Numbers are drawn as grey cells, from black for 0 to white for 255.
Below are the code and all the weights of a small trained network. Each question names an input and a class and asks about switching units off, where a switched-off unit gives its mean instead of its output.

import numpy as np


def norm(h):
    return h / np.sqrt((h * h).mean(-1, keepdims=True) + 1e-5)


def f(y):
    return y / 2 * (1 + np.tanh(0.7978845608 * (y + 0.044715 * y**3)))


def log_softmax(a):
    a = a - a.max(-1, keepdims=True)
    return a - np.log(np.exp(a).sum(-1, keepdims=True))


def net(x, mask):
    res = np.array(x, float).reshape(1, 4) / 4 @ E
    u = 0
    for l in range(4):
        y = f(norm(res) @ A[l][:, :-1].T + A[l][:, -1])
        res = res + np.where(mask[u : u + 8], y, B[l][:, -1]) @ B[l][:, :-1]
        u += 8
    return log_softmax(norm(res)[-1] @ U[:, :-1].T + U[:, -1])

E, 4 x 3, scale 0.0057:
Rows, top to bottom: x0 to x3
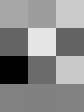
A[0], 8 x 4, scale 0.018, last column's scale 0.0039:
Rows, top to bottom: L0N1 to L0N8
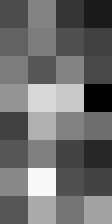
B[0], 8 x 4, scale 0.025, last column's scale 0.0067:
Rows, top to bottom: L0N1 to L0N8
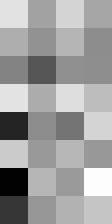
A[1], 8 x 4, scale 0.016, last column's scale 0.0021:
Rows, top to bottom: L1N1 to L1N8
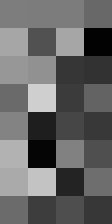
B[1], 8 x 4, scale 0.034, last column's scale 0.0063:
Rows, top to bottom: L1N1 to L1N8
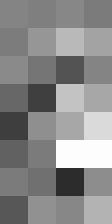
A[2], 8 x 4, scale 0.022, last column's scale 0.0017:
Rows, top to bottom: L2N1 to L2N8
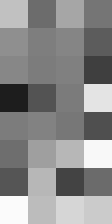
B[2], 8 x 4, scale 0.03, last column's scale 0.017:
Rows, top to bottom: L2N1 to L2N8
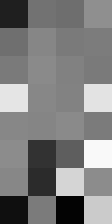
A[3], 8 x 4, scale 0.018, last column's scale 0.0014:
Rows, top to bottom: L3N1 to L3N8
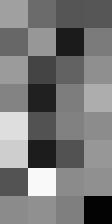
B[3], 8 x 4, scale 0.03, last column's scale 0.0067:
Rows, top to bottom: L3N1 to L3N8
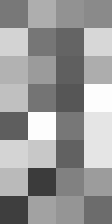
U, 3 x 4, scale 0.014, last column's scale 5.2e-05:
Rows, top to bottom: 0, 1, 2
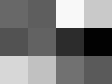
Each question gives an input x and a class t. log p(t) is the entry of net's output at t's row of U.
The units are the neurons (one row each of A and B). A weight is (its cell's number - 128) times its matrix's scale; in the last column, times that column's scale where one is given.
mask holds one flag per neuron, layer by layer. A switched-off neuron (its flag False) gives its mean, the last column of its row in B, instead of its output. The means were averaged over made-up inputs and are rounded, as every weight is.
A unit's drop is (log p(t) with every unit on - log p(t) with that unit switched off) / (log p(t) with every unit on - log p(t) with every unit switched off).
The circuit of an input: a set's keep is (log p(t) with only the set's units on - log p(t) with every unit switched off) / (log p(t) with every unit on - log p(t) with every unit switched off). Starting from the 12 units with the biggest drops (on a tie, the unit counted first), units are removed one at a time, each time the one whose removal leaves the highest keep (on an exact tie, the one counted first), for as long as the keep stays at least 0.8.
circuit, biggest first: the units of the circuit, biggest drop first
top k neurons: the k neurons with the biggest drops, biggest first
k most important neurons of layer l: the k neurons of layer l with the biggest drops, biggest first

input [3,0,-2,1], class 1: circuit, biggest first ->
[L0N4, L2N8]
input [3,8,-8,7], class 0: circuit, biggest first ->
[L0N7, L2N8]
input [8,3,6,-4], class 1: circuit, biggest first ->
[L0N4, L2N8]
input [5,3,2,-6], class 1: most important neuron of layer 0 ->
[L0N4]
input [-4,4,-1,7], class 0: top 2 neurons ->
[L0N7, L0N8]
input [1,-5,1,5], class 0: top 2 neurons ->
[L0N7, L0N5]
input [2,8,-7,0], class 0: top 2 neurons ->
[L0N7, L2N8]
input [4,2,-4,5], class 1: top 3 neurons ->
[L0N4, L0N5, L2N4]
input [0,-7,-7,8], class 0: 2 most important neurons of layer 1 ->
[L1N6, L1N5]
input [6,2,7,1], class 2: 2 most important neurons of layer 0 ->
[L0N5, L0N1]
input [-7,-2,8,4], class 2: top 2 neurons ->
[L0N4, L0N5]
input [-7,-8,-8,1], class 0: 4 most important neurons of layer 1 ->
[L1N6, L1N5, L1N8, L1N2]
